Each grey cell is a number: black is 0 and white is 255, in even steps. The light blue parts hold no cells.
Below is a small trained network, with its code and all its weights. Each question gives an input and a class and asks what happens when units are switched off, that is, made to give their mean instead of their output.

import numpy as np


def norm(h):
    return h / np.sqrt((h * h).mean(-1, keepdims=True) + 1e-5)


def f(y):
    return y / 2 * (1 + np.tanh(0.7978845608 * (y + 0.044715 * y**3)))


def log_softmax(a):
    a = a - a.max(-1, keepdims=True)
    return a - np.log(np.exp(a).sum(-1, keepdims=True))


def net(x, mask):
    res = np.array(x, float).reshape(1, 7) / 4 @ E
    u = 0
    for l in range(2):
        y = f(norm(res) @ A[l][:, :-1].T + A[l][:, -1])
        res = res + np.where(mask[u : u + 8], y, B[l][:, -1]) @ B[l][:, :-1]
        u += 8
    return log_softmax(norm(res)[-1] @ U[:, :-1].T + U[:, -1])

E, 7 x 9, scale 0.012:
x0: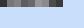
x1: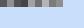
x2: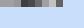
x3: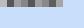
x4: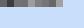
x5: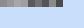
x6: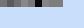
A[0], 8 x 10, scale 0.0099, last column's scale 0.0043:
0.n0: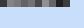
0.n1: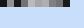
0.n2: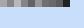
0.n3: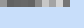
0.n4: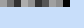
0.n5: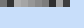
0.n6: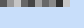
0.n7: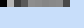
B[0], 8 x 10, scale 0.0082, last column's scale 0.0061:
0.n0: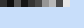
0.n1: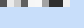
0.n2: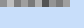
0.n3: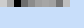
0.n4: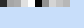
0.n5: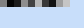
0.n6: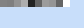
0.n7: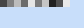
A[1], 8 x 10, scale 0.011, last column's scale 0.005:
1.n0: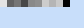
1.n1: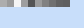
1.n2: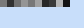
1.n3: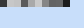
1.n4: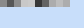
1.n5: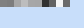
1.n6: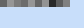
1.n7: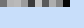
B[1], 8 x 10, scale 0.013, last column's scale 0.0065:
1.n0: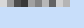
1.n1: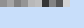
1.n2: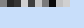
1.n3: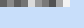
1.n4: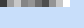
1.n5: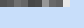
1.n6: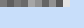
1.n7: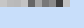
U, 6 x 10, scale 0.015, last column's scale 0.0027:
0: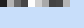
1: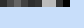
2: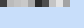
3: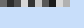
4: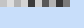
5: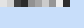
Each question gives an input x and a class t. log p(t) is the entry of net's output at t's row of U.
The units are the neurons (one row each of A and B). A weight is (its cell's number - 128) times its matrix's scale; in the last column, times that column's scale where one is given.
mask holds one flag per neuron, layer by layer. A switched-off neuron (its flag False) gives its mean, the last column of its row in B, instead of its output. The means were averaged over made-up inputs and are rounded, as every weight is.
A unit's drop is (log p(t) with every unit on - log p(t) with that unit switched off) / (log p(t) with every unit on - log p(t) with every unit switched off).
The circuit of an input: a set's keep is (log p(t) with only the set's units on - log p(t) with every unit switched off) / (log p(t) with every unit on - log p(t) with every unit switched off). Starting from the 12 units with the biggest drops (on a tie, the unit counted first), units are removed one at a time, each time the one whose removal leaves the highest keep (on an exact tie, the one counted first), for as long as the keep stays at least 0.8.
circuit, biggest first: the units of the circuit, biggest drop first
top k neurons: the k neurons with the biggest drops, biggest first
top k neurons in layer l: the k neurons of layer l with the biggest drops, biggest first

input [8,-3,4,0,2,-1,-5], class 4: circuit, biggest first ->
0.n6; 1.n7
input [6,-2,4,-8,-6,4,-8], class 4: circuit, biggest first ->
0.n6
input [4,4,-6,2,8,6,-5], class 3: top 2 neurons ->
0.n5; 1.n2
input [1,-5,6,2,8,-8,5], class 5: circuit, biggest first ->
0.n3; 1.n0
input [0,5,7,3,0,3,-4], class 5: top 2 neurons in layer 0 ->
0.n3; 0.n1
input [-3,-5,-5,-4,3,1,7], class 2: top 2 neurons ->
0.n4; 1.n4
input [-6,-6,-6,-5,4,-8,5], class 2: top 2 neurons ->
0.n4; 1.n4
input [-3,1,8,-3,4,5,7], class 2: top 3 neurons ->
0.n4; 1.n4; 1.n5
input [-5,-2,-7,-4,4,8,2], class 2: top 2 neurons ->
0.n4; 1.n4
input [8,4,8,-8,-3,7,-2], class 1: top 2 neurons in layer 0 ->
0.n0; 0.n6
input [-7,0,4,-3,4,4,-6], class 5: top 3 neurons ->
1.n0; 0.n1; 0.n6
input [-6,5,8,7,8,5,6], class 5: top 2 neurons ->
1.n0; 0.n3
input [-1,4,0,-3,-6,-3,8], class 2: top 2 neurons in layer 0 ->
0.n4; 0.n5
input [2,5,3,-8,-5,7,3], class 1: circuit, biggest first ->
0.n0
